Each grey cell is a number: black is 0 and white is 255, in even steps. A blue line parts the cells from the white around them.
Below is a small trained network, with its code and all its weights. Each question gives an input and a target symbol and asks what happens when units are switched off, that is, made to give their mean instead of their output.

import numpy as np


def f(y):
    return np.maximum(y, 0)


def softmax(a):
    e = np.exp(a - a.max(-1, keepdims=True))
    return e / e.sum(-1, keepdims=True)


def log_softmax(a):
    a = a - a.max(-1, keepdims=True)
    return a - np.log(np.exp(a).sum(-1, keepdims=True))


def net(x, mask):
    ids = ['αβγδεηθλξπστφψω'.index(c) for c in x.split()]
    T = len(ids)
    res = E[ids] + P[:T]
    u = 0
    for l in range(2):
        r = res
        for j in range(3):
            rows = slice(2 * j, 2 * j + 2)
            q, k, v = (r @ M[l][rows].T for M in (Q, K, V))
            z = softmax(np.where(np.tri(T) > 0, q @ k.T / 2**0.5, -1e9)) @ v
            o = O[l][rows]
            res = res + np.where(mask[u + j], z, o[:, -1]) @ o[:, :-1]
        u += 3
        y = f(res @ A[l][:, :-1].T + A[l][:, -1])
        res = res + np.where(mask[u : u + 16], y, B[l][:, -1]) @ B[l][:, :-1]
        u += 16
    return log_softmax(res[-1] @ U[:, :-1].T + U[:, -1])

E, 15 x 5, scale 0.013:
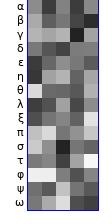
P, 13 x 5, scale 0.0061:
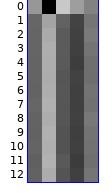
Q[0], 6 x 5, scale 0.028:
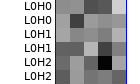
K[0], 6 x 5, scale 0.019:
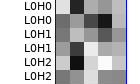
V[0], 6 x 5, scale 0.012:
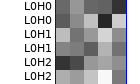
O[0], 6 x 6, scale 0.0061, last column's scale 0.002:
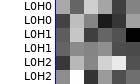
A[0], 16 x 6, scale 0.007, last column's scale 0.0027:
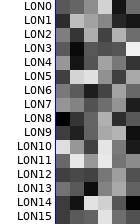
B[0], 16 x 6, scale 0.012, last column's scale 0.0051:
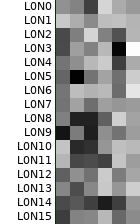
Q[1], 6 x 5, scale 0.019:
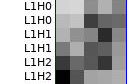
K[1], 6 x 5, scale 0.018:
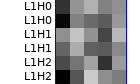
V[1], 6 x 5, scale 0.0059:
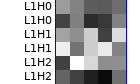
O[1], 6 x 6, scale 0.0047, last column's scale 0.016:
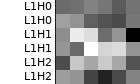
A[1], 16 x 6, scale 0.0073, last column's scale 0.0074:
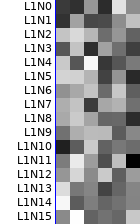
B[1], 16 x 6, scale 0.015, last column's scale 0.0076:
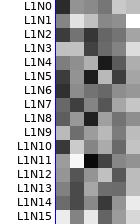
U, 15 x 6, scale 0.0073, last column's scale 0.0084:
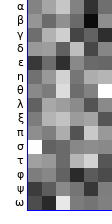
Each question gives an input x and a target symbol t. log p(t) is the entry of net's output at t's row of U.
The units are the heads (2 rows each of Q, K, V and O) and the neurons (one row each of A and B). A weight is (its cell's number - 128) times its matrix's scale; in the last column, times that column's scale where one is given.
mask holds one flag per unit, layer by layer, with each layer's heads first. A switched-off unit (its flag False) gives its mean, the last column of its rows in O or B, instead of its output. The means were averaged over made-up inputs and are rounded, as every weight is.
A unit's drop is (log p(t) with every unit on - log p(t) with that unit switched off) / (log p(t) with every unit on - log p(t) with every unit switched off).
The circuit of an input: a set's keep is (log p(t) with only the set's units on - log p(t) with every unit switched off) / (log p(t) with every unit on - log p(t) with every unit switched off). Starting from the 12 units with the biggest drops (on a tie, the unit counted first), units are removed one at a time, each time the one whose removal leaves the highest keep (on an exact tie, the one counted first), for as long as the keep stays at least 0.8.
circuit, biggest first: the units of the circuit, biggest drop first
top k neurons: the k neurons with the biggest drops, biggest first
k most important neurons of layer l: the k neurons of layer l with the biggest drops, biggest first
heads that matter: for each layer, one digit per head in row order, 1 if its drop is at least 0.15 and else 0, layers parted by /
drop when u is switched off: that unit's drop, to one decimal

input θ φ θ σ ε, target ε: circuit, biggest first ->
[L1N15, L0N8]
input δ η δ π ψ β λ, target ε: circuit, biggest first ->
[L1N15, L0N9, L0H2]
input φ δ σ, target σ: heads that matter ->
100 / 000
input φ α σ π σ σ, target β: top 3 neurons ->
[L0N3, L0N1, L1N13]
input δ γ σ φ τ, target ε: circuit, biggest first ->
[L1N15]
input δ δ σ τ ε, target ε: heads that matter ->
000 / 000
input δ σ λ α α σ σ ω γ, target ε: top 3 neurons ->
[L0N3, L0N5, L1N5]
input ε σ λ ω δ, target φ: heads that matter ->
001 / 011
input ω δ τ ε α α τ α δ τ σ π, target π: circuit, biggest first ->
[L0N11, L0N3, L0H2, L1N7]
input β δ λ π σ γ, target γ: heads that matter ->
001 / 010
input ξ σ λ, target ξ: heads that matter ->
101 / 001
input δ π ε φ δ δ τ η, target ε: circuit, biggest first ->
[L1N15, L0N9, L0H2, L0H0]
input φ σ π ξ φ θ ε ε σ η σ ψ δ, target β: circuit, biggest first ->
[L0H2, L1N0]
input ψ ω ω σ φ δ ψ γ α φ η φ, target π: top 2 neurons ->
[L1N15, L0N1]
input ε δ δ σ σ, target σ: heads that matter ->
000 / 110
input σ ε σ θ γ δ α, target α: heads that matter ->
001 / 000
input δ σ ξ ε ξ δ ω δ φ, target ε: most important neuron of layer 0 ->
[L0N3]
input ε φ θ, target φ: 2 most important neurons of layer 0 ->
[L0N14, L0N9]
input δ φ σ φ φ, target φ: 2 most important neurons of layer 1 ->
[L1N15, L1N11]
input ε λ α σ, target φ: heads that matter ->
001 / 010
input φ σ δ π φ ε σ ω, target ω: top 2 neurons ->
[L0N5, L0N1]
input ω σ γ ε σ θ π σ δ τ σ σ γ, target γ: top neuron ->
[L0N3]
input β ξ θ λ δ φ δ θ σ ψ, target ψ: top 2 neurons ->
[L0N14, L0N3]
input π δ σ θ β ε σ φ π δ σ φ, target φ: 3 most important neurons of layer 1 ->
[L1N2, L1N5, L1N11]
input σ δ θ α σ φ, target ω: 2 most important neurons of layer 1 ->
[L1N13, L1N3]
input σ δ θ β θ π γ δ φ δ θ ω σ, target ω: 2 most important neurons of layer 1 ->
[L1N3, L1N14]
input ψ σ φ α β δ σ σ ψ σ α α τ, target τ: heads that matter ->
001 / 000
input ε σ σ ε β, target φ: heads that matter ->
001 / 011
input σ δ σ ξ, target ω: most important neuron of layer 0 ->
[L0N4]
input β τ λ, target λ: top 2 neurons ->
[L1N1, L1N10]
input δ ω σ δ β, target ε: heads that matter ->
111 / 010
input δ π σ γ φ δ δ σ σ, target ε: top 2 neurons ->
[L1N15, L0N9]
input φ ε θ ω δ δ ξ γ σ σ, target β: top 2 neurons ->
[L0N3, L0N1]
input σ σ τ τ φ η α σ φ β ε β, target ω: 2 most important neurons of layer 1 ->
[L1N3, L1N14]
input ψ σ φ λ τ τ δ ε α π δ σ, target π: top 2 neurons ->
[L0N3, L0N11]
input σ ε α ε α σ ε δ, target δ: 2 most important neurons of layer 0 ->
[L0N3, L0N5]
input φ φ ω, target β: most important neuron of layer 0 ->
[L0N13]
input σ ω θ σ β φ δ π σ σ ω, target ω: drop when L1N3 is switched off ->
0.1
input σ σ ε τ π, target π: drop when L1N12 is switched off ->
0.2
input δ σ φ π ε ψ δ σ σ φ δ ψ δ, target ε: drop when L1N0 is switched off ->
-0.2
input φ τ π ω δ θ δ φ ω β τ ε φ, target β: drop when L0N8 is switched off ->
0.1
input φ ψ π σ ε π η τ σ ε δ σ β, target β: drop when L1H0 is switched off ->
0.0
